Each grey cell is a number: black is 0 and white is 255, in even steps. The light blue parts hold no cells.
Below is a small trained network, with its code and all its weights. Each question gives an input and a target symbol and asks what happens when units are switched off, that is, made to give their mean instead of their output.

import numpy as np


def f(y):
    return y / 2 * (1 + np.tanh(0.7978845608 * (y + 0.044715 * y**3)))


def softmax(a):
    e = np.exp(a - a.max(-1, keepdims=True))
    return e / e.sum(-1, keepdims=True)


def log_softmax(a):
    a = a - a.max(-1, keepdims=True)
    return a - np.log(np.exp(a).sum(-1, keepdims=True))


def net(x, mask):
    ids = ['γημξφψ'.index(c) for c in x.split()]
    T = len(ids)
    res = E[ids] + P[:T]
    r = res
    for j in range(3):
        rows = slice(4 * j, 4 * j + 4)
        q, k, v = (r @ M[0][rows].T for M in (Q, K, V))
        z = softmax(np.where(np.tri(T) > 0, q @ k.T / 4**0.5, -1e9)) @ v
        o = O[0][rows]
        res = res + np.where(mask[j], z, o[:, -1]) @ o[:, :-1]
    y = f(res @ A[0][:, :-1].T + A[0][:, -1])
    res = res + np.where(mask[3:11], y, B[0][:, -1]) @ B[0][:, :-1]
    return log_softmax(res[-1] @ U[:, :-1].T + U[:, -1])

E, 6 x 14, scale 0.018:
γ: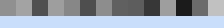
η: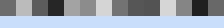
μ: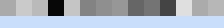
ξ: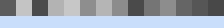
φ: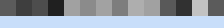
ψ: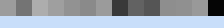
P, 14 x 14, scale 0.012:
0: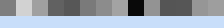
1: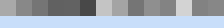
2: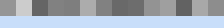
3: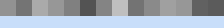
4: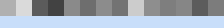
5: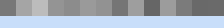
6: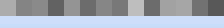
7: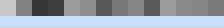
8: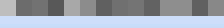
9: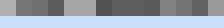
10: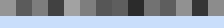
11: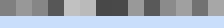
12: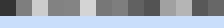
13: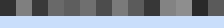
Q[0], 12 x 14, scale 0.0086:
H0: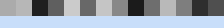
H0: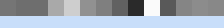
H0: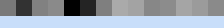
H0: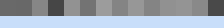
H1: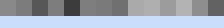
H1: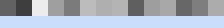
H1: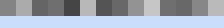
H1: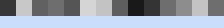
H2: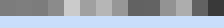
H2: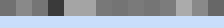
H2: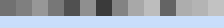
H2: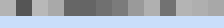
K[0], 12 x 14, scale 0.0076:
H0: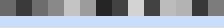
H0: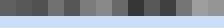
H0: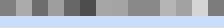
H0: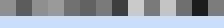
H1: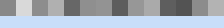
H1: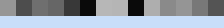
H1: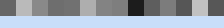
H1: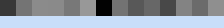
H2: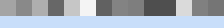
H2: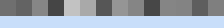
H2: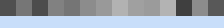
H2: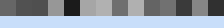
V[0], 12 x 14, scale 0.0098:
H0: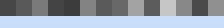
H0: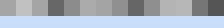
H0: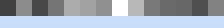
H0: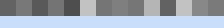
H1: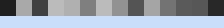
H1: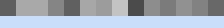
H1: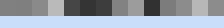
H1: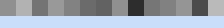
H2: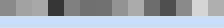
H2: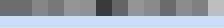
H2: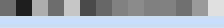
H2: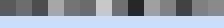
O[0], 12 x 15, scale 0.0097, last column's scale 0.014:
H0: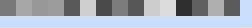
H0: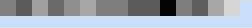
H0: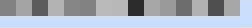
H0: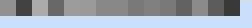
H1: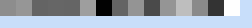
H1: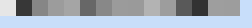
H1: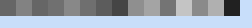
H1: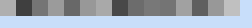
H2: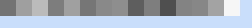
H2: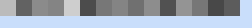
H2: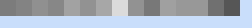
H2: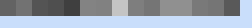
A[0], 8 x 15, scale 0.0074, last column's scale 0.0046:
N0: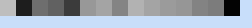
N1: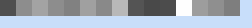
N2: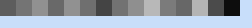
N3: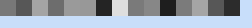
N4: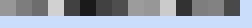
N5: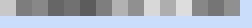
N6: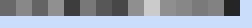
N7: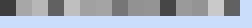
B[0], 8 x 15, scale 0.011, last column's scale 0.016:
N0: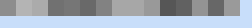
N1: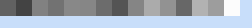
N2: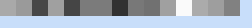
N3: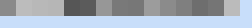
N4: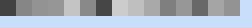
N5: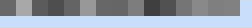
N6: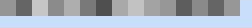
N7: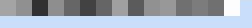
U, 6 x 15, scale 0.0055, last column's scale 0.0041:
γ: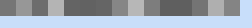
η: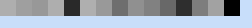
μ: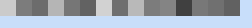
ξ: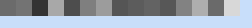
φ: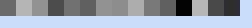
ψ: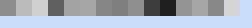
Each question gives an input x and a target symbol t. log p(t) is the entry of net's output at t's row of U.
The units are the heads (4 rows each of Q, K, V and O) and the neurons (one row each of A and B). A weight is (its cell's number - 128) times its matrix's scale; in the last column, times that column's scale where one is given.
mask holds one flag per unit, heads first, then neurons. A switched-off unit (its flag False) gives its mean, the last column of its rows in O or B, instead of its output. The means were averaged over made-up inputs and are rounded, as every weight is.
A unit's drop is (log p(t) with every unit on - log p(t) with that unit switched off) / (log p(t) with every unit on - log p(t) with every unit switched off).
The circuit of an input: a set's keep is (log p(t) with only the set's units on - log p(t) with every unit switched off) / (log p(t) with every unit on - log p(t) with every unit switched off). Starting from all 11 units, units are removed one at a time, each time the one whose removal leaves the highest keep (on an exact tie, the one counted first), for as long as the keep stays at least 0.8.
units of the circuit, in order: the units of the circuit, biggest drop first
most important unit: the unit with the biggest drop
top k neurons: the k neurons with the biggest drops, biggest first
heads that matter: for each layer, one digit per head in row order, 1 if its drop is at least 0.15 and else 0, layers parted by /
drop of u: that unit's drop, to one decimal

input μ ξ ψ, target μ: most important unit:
H1
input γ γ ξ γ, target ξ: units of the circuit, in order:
H1; H2
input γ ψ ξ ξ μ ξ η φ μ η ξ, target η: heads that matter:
100
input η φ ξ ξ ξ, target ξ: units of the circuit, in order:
H0; H2
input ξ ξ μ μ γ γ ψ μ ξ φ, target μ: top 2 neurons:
N7; N1
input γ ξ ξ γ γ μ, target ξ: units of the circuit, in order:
N7; H1; N1
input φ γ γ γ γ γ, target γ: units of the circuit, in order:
H0; N4
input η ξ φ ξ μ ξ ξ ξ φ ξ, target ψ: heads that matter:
101
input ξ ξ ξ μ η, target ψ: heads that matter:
011
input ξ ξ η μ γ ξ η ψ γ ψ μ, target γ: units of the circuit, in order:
N7; H0; H1
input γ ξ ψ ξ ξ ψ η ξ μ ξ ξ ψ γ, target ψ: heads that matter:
000
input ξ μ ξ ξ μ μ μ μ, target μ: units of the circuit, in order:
N7; H1
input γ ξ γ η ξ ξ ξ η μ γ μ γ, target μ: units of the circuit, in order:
N7; H1; H2
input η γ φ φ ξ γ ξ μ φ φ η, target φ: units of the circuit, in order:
H1
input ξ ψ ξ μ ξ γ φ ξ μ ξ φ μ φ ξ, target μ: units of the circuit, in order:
H1; H2; N7
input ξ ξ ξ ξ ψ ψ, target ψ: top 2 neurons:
N7; N1
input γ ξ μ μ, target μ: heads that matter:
010
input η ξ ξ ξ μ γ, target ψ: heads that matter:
010
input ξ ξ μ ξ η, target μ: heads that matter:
011
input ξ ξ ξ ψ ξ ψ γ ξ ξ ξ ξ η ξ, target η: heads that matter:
100
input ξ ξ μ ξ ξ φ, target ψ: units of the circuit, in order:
H2
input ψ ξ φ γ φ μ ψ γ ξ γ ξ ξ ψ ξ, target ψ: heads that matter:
000
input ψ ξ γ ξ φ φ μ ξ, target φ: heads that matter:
010
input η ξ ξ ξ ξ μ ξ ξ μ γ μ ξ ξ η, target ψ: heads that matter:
001
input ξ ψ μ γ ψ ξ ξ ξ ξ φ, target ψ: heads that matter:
000
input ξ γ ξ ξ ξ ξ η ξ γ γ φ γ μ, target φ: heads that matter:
010
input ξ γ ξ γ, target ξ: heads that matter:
010
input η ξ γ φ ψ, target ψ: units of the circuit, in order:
N7
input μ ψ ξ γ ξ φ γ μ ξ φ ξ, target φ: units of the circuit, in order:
H1; H0
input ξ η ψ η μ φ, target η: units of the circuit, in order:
H0; N3
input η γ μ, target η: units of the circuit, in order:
H1; H2
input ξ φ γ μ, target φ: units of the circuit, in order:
H1; N7
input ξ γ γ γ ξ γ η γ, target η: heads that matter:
100
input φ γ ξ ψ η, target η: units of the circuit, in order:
H0
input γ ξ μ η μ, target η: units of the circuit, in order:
H0; H1
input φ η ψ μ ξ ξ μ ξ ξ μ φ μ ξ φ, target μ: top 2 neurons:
N7; N3
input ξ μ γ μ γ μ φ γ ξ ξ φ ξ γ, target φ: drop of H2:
0.2
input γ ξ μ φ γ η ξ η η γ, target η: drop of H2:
-0.2
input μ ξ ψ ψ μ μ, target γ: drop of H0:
0.2
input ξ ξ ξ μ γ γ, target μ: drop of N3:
-0.1
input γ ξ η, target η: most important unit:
H2
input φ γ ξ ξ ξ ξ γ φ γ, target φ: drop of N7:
0.1
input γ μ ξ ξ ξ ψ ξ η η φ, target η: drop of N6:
0.0
